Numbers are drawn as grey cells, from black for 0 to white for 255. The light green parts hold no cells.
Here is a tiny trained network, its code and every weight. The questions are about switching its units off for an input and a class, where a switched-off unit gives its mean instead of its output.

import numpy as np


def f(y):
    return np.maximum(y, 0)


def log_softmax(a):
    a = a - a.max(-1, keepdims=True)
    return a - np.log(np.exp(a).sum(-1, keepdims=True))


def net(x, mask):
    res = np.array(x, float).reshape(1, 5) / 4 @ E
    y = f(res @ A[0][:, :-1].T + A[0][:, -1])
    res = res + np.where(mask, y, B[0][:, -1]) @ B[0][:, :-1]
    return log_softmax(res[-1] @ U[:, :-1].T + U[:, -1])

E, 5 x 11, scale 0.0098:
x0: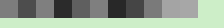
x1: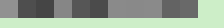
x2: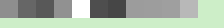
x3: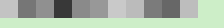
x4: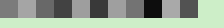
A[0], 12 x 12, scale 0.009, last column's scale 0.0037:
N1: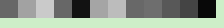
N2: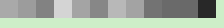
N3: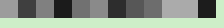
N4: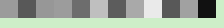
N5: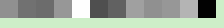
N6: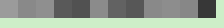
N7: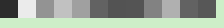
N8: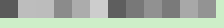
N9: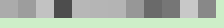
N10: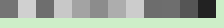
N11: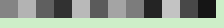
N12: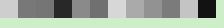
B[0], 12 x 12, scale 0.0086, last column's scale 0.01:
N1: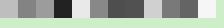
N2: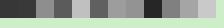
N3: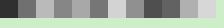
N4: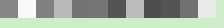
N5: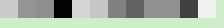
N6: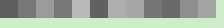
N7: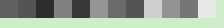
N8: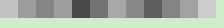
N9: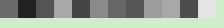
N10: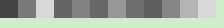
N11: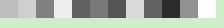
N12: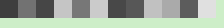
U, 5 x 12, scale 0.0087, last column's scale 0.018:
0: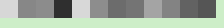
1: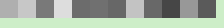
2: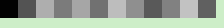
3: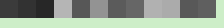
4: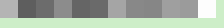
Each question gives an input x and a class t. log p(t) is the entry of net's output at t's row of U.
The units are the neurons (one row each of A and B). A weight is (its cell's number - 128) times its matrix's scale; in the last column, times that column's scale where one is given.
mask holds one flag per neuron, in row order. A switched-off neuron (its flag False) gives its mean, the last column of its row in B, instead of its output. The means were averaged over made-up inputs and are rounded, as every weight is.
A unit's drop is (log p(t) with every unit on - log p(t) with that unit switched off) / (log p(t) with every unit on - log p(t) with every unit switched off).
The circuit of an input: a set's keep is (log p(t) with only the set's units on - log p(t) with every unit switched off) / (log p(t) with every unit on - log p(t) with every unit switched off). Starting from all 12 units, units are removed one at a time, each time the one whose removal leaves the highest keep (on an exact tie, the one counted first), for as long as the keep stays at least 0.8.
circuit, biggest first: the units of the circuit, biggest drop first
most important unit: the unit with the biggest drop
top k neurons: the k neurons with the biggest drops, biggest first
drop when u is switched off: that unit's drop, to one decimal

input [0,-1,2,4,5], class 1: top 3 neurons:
[N11; N7; N1]
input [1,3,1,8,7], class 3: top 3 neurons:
[N12; N9; N4]
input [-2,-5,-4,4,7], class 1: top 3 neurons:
[N11; N5; N7]
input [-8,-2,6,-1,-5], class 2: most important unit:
N2
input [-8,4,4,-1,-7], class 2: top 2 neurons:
[N2; N11]
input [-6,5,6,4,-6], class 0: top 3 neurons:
[N5; N11; N3]
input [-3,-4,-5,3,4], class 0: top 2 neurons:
[N1; N4]
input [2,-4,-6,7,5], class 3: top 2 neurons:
[N9; N12]
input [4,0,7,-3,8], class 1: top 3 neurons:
[N11; N1; N3]
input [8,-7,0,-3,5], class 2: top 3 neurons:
[N3; N4; N6]
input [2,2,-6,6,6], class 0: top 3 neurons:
[N1; N4; N7]
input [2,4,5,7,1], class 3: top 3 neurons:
[N12; N1; N9]
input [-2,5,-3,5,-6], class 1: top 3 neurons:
[N4; N7; N5]
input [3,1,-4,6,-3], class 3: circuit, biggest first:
[N12; N9]
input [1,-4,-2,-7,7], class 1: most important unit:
N11
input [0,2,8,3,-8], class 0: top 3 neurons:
[N5; N11; N3]
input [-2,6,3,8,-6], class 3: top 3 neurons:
[N12; N11; N9]
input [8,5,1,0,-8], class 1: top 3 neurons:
[N4; N2; N10]
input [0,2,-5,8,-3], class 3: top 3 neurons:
[N12; N9; N5]
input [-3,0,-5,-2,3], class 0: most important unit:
N1
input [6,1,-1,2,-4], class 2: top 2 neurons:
[N3; N11]
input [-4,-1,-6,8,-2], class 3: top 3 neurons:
[N9; N12; N5]
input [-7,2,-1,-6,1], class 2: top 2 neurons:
[N10; N2]
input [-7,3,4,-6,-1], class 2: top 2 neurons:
[N10; N2]
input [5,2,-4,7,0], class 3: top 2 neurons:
[N12; N9]
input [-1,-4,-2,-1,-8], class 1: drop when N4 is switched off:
0.5
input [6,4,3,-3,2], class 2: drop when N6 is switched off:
0.0
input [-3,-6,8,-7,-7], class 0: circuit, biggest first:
[N5]
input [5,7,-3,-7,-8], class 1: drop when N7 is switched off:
0.1
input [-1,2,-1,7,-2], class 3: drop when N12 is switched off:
0.2
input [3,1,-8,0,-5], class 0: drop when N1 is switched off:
0.9
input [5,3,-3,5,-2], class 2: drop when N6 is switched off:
0.2
